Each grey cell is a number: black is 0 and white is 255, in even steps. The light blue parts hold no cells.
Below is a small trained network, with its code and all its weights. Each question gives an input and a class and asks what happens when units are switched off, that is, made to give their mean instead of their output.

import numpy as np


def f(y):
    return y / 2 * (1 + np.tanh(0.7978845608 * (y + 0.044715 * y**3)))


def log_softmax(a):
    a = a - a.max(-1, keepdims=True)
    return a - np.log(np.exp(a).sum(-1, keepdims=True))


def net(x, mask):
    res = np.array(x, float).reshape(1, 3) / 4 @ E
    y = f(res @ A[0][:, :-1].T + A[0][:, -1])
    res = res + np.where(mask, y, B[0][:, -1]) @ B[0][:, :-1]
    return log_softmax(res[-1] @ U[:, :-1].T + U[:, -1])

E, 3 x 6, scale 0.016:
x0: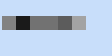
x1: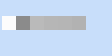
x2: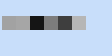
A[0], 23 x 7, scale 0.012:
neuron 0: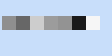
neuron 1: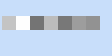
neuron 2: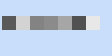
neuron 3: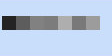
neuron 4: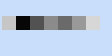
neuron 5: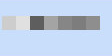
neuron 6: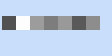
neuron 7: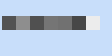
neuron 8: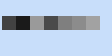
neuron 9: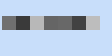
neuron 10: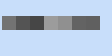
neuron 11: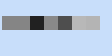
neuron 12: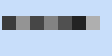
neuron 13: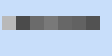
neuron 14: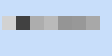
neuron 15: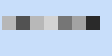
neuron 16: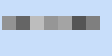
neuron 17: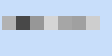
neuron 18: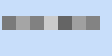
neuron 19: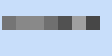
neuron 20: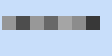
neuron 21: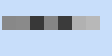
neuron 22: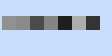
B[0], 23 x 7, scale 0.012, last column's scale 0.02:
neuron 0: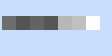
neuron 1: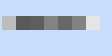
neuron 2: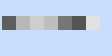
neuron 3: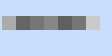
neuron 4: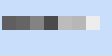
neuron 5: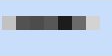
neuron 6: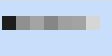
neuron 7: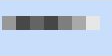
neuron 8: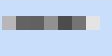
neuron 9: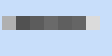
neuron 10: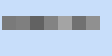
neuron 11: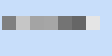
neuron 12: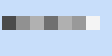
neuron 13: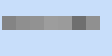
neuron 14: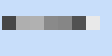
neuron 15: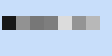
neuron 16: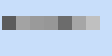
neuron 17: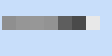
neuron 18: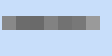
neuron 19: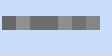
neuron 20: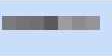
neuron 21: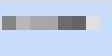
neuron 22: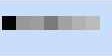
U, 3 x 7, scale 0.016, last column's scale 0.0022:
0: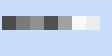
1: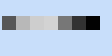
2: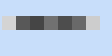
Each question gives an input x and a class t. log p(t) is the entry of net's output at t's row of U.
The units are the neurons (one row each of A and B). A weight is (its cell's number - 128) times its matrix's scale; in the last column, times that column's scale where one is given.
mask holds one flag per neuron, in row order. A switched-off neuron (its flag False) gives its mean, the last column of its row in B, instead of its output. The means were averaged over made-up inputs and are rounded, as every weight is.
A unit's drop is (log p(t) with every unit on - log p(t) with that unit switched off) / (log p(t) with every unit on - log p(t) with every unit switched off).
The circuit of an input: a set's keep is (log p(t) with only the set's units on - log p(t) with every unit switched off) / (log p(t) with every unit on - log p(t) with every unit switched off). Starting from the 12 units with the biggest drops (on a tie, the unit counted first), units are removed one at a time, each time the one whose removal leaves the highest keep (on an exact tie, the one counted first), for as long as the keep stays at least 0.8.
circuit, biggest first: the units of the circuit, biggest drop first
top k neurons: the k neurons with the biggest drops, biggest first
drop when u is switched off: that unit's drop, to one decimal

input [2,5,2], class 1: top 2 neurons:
[neuron 0; neuron 14]
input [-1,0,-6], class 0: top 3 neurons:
[neuron 0; neuron 11; neuron 21]
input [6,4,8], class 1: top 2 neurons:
[neuron 11; neuron 21]
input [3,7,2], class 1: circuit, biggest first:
[neuron 17]
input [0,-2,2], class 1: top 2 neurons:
[neuron 0; neuron 4]
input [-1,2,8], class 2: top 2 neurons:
[neuron 5; neuron 1]
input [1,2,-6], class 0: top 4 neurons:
[neuron 0; neuron 11; neuron 21; neuron 2]
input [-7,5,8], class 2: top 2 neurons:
[neuron 5; neuron 1]
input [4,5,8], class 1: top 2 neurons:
[neuron 11; neuron 21]
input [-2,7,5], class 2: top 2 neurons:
[neuron 5; neuron 1]
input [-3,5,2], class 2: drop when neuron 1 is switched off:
0.2
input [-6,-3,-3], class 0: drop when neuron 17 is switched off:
0.1
